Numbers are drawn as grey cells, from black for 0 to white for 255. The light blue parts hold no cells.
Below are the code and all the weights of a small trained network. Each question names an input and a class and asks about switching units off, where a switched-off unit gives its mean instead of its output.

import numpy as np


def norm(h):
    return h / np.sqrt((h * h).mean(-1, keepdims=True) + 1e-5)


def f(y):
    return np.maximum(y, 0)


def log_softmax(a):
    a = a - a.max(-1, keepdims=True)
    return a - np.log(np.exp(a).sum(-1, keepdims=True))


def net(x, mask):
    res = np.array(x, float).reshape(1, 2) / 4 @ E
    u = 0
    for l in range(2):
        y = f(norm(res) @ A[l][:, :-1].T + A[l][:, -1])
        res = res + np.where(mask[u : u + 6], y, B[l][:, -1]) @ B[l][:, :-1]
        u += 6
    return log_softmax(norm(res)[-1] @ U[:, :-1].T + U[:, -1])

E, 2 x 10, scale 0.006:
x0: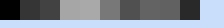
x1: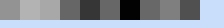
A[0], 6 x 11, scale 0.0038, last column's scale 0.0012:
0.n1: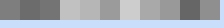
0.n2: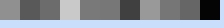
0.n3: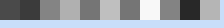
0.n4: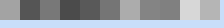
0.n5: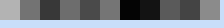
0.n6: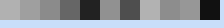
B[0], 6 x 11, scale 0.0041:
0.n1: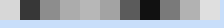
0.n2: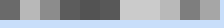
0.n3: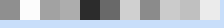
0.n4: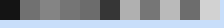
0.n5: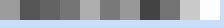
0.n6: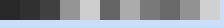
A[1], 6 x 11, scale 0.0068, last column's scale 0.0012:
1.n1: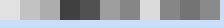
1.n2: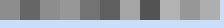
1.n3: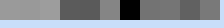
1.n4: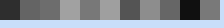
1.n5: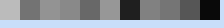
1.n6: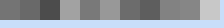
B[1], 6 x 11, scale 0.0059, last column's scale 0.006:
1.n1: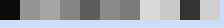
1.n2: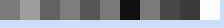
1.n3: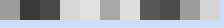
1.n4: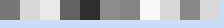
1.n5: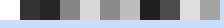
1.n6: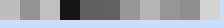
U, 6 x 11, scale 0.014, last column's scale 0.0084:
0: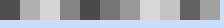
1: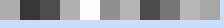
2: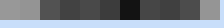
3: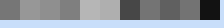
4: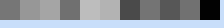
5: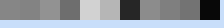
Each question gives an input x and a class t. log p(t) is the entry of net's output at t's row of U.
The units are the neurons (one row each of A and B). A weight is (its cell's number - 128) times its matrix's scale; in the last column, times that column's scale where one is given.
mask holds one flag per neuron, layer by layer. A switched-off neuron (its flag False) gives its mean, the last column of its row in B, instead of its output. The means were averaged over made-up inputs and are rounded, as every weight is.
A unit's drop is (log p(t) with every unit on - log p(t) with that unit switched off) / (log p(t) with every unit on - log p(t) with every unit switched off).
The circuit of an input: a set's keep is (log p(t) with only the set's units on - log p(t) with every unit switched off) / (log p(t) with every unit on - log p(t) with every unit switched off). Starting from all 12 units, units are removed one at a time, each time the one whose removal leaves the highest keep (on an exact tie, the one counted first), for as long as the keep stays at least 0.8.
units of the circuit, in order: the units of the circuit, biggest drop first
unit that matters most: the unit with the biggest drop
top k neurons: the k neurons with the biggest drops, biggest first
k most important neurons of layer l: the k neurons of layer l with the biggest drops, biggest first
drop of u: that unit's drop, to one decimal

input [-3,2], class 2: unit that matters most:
0.n6
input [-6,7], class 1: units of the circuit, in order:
1.n3, 1.n5
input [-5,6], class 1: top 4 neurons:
1.n3, 0.n3, 1.n5, 1.n4
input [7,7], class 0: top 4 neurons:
1.n4, 0.n1, 0.n2, 1.n2
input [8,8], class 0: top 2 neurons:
1.n4, 0.n1
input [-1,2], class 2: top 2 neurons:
0.n6, 1.n3
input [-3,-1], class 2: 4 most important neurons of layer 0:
0.n4, 0.n3, 0.n6, 0.n2
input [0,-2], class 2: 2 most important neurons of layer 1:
1.n2, 1.n3
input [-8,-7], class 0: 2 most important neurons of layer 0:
0.n5, 0.n6
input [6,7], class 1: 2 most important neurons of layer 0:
0.n4, 0.n6
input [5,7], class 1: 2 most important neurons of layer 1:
1.n3, 1.n5
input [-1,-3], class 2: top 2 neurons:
1.n2, 1.n3
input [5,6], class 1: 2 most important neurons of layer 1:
1.n3, 1.n5
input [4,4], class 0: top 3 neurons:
1.n4, 0.n1, 0.n2
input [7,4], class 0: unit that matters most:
1.n4
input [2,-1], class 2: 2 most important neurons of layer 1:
1.n4, 1.n2
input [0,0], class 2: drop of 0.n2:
0.3
